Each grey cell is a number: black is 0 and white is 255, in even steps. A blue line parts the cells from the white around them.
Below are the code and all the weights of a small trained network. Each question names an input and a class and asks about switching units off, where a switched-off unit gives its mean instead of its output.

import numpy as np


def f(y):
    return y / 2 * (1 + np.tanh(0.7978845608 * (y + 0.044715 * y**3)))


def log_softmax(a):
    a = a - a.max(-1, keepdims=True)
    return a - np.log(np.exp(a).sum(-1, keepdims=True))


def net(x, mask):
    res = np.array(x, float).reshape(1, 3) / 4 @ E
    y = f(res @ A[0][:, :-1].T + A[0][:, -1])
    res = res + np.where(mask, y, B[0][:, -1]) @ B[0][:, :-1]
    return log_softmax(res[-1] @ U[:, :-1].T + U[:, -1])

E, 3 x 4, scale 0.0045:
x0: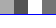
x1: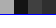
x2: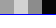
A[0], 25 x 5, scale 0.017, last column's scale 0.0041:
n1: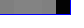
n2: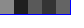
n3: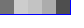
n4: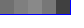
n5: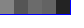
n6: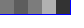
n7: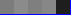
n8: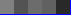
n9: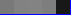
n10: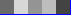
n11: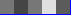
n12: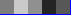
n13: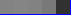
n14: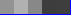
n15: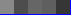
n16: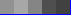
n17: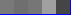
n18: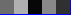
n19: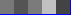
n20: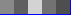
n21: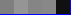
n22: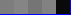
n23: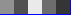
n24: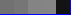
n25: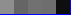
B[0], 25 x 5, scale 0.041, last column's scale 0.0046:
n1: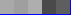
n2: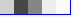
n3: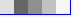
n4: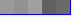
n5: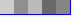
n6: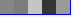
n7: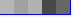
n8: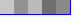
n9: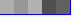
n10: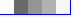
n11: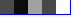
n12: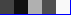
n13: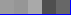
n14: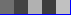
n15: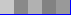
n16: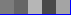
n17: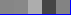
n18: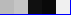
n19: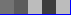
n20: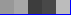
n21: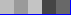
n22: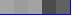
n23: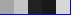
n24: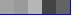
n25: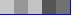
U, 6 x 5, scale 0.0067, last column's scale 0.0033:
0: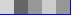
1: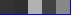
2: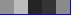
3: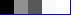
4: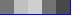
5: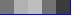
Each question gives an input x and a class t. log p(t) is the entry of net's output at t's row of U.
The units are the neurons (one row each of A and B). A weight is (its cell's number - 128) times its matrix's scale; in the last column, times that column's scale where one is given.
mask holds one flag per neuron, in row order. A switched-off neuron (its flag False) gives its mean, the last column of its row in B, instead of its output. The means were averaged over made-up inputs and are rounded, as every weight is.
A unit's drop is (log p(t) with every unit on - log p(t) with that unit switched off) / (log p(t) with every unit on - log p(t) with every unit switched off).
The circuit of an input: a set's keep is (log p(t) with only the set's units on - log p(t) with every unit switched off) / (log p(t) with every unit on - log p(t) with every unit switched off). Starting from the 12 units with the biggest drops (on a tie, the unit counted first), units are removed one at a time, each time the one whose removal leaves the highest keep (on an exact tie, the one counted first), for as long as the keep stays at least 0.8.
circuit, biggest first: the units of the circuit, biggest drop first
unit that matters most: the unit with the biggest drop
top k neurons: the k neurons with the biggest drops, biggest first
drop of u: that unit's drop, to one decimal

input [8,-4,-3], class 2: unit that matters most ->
n23
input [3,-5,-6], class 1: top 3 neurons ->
[n11, n2, n19]
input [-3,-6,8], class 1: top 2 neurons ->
[n12, n14]
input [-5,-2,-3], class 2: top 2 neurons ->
[n18, n12]
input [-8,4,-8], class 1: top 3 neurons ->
[n11, n19, n23]
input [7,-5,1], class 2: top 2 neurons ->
[n23, n20]
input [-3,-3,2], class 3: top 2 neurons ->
[n23, n2]
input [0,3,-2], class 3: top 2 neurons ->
[n10, n3]
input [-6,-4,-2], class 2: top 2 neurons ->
[n18, n2]
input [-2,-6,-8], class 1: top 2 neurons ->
[n11, n19]
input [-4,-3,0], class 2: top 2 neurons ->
[n2, n18]
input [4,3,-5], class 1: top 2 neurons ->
[n18, n11]
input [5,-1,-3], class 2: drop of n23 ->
0.2
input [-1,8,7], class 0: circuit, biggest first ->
[n2]
